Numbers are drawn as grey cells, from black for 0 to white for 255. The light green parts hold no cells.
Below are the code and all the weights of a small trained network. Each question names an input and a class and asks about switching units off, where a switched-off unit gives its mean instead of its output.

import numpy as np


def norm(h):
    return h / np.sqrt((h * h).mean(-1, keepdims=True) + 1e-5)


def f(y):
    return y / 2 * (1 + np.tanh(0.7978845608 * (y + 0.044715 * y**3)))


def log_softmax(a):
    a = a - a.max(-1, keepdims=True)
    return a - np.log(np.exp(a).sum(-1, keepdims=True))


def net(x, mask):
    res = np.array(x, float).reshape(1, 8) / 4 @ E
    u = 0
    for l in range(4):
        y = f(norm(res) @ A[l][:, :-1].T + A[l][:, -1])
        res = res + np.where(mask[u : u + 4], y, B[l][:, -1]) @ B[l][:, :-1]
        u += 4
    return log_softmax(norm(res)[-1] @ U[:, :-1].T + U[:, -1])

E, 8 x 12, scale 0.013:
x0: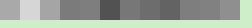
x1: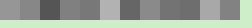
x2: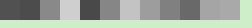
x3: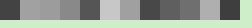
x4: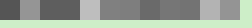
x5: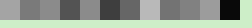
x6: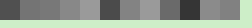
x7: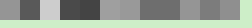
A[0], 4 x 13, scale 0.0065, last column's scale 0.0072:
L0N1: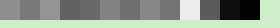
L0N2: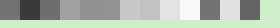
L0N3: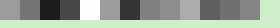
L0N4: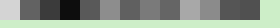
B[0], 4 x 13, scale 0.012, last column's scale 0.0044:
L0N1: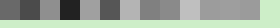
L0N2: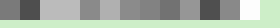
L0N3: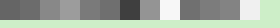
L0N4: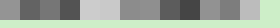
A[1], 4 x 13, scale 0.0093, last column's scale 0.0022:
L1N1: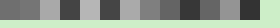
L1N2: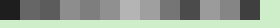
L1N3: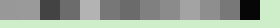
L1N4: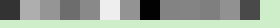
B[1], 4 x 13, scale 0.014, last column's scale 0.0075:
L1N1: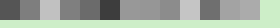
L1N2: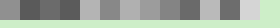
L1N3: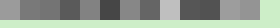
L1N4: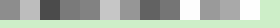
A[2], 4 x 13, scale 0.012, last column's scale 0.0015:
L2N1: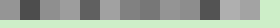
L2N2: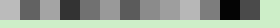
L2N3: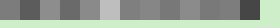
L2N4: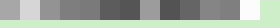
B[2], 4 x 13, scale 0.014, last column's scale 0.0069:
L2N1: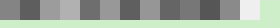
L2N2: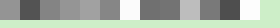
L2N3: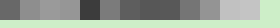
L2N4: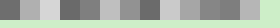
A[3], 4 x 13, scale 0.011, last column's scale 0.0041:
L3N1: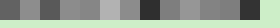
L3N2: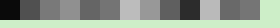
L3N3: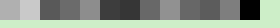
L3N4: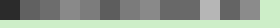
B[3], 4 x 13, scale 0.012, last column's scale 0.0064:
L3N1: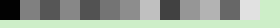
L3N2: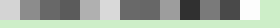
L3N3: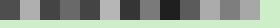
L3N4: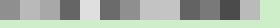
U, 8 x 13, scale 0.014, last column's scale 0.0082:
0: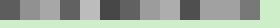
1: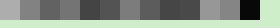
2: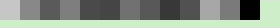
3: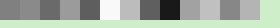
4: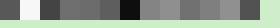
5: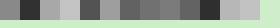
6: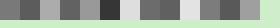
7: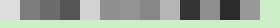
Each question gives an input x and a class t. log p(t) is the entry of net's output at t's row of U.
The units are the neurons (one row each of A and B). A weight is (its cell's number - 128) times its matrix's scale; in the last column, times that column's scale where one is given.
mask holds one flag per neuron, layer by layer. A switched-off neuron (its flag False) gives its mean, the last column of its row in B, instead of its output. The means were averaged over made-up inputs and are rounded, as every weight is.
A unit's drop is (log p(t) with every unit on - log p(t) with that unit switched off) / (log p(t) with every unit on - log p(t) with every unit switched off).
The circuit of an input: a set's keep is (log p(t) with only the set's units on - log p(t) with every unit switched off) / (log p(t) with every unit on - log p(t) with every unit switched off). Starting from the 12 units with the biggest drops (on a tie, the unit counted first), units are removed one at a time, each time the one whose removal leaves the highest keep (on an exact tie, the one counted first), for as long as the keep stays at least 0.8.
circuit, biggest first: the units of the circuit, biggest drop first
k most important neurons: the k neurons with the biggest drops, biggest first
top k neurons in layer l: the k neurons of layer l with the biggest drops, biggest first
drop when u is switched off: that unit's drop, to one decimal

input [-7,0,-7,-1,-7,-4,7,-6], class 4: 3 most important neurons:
(L2N2 L0N2 L3N3)
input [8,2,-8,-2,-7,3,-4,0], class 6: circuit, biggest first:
(L2N2)
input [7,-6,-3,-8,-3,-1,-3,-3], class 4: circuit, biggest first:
(L3N3 L2N2)
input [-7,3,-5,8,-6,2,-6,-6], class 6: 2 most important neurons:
(L2N2 L0N1)
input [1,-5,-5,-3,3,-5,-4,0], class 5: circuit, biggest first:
(L0N3 L2N1)
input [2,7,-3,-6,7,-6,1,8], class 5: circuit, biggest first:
(L0N3 L2N1 L1N2)
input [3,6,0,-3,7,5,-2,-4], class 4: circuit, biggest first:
(L3N3 L1N3)
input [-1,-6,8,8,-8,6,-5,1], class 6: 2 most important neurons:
(L2N2 L0N1)
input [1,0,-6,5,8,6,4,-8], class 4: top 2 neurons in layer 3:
(L3N3 L3N2)
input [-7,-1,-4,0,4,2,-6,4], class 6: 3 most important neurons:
(L2N2 L0N1 L0N3)
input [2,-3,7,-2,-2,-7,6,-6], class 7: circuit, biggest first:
(L1N2 L3N2)
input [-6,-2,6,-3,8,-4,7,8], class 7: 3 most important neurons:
(L1N2 L3N2 L3N4)
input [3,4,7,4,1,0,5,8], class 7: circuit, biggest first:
(L3N2 L1N2)
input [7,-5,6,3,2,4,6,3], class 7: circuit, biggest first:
(L3N2)
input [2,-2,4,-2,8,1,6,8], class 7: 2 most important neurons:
(L3N2 L1N4)
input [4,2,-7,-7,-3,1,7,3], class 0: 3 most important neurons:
(L2N4 L1N1 L3N2)
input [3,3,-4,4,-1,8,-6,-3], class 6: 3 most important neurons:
(L2N2 L3N2 L0N1)
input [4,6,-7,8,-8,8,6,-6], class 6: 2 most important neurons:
(L2N2 L3N2)
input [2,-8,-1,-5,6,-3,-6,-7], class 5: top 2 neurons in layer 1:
(L1N4 L1N2)
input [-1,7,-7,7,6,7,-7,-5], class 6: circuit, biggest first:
(L2N2)
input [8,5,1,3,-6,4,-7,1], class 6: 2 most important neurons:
(L2N2 L1N4)
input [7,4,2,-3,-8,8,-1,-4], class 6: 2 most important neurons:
(L2N2 L3N2)
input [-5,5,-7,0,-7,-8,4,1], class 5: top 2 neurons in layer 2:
(L2N1 L2N2)
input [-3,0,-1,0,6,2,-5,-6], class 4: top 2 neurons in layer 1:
(L1N2 L1N3)
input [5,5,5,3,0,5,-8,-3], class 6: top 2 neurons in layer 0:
(L0N2 L0N1)
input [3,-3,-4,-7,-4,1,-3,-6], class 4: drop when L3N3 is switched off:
0.7
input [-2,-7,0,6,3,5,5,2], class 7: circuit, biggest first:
(L3N2)
